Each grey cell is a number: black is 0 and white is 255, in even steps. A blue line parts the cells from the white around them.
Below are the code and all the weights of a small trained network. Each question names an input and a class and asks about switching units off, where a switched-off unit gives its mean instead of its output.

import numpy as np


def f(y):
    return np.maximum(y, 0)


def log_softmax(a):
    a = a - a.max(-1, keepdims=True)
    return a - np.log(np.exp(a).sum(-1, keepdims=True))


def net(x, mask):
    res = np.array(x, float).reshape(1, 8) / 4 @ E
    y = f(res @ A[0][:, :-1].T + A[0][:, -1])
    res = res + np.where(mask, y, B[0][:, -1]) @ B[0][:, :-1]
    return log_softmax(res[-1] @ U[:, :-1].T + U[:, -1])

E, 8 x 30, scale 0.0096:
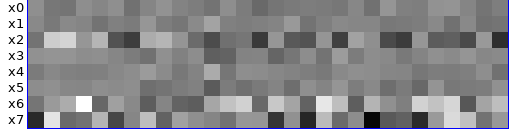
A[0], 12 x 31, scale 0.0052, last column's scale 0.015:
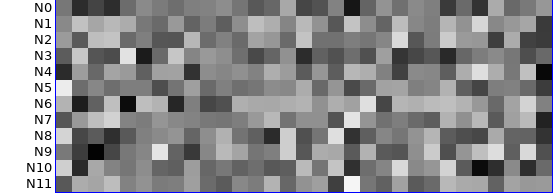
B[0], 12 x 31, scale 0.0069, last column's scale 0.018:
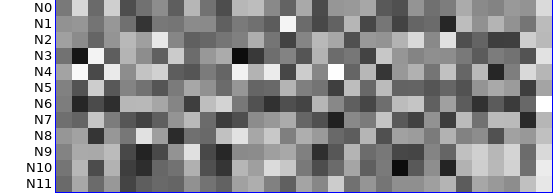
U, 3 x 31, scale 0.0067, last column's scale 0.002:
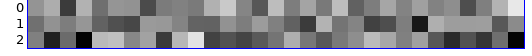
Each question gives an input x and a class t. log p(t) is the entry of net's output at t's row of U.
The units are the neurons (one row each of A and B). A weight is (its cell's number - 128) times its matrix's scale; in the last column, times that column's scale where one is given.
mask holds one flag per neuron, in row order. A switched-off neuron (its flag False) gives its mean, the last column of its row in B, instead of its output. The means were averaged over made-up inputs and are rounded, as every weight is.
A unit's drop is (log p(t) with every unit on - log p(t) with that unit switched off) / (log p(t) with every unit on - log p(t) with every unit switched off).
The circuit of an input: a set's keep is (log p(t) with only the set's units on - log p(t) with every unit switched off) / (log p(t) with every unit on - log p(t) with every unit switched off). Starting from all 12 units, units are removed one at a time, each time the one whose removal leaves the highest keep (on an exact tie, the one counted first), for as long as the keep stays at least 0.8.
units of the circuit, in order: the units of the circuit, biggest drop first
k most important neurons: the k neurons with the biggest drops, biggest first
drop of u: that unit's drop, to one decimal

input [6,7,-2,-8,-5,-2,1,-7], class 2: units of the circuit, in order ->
[N6]
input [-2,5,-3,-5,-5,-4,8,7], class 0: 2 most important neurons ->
[N4 N11]
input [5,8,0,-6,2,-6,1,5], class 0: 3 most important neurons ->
[N6 N10 N9]
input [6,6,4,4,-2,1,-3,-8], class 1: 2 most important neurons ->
[N10 N5]
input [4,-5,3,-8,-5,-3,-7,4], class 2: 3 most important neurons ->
[N3 N10 N9]
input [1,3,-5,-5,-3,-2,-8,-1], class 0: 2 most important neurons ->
[N8 N0]
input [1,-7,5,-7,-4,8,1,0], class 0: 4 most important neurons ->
[N6 N9 N7 N10]
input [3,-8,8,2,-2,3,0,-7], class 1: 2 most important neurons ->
[N10 N5]
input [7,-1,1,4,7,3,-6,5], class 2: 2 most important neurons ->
[N3 N10]
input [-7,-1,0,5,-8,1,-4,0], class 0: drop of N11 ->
-0.2
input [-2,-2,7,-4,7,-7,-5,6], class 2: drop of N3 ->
0.4
